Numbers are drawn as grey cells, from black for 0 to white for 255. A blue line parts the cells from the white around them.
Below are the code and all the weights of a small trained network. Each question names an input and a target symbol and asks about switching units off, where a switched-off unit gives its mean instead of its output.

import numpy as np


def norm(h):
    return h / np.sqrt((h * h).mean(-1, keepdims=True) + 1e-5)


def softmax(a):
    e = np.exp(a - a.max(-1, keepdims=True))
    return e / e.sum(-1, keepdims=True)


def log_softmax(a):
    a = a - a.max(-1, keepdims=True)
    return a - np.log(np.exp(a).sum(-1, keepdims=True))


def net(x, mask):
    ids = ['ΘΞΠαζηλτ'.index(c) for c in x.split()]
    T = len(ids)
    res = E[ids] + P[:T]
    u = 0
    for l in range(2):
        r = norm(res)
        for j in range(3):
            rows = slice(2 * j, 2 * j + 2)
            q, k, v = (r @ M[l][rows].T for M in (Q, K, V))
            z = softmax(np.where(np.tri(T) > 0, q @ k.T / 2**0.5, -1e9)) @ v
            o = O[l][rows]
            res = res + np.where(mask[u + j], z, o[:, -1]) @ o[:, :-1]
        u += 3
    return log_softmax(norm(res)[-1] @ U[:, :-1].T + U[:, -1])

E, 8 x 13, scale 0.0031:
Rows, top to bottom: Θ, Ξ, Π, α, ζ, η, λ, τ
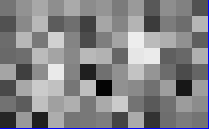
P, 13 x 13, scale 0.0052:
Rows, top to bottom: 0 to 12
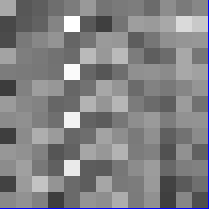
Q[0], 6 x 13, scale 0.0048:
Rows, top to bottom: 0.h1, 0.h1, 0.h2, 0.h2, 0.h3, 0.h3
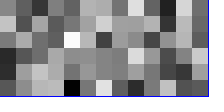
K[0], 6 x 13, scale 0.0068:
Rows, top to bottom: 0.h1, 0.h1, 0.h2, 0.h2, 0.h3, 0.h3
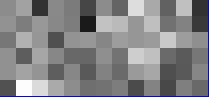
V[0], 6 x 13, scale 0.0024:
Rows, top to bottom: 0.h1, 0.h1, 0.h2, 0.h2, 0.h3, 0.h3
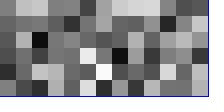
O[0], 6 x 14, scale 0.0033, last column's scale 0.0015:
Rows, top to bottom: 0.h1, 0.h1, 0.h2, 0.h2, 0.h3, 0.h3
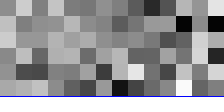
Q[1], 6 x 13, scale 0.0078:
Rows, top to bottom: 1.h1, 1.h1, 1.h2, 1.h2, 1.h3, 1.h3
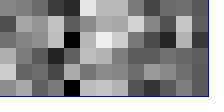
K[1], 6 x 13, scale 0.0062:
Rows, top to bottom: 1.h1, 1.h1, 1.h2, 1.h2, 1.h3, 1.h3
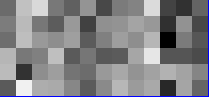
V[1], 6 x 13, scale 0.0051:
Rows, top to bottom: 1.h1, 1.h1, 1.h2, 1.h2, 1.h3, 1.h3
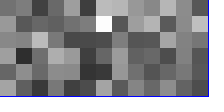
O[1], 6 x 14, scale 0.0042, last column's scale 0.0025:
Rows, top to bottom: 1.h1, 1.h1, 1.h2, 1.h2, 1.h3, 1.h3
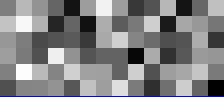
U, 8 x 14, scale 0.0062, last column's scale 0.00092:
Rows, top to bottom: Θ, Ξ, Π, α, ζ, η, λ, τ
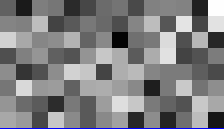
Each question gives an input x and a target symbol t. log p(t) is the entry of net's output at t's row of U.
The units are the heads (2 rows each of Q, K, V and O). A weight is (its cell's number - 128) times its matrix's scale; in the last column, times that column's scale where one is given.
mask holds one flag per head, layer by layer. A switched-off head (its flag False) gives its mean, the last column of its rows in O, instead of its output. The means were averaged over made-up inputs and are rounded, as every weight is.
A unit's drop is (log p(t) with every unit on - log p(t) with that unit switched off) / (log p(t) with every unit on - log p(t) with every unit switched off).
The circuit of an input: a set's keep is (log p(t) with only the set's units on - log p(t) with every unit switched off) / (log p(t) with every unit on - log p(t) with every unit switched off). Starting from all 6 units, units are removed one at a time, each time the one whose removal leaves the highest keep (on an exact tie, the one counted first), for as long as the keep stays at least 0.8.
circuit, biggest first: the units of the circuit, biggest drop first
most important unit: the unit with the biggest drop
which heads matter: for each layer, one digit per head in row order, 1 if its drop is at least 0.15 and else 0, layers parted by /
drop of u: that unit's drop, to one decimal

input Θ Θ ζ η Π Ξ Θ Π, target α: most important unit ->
1.h1
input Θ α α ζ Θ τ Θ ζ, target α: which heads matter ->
110 / 100
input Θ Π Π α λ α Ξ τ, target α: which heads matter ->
110 / 100
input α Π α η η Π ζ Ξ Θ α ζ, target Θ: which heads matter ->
000 / 001
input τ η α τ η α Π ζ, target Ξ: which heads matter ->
110 / 111
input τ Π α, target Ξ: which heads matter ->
011 / 110
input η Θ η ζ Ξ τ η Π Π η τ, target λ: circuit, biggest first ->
1.h2, 0.h3
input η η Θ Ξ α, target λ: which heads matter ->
001 / 010
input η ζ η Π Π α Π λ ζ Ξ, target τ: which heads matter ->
000 / 010
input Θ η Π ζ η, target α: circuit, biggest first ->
1.h1, 0.h1, 0.h2
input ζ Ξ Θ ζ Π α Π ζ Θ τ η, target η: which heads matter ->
000 / 001
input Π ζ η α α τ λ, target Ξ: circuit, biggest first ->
1.h1, 1.h2
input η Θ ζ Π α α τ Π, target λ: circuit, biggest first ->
1.h2, 0.h3, 0.h2
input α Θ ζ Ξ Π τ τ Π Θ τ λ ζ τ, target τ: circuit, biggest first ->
1.h2
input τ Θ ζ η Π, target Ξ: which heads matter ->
111 / 101
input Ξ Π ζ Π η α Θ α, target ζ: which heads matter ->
101 / 001
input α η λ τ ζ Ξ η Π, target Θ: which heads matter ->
000 / 001
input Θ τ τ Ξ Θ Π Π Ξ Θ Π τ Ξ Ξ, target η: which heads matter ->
101 / 010
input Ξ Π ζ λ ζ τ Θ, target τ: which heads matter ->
000 / 010
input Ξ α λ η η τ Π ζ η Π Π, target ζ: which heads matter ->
101 / 001
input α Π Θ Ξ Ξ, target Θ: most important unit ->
1.h3
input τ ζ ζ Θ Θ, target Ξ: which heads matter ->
111 / 101
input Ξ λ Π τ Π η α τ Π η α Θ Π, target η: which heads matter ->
100 / 000
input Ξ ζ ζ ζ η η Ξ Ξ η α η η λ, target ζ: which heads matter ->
000 / 100
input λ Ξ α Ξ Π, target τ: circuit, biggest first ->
1.h2, 0.h2
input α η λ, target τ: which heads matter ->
001 / 010
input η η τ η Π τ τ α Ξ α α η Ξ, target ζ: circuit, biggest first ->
1.h1
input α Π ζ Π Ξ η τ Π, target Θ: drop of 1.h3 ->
1.1
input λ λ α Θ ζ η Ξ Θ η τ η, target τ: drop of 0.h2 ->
0.0
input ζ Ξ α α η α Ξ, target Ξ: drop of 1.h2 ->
0.2
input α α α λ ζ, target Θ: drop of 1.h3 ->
0.9
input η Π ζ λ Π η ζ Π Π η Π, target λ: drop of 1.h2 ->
1.3
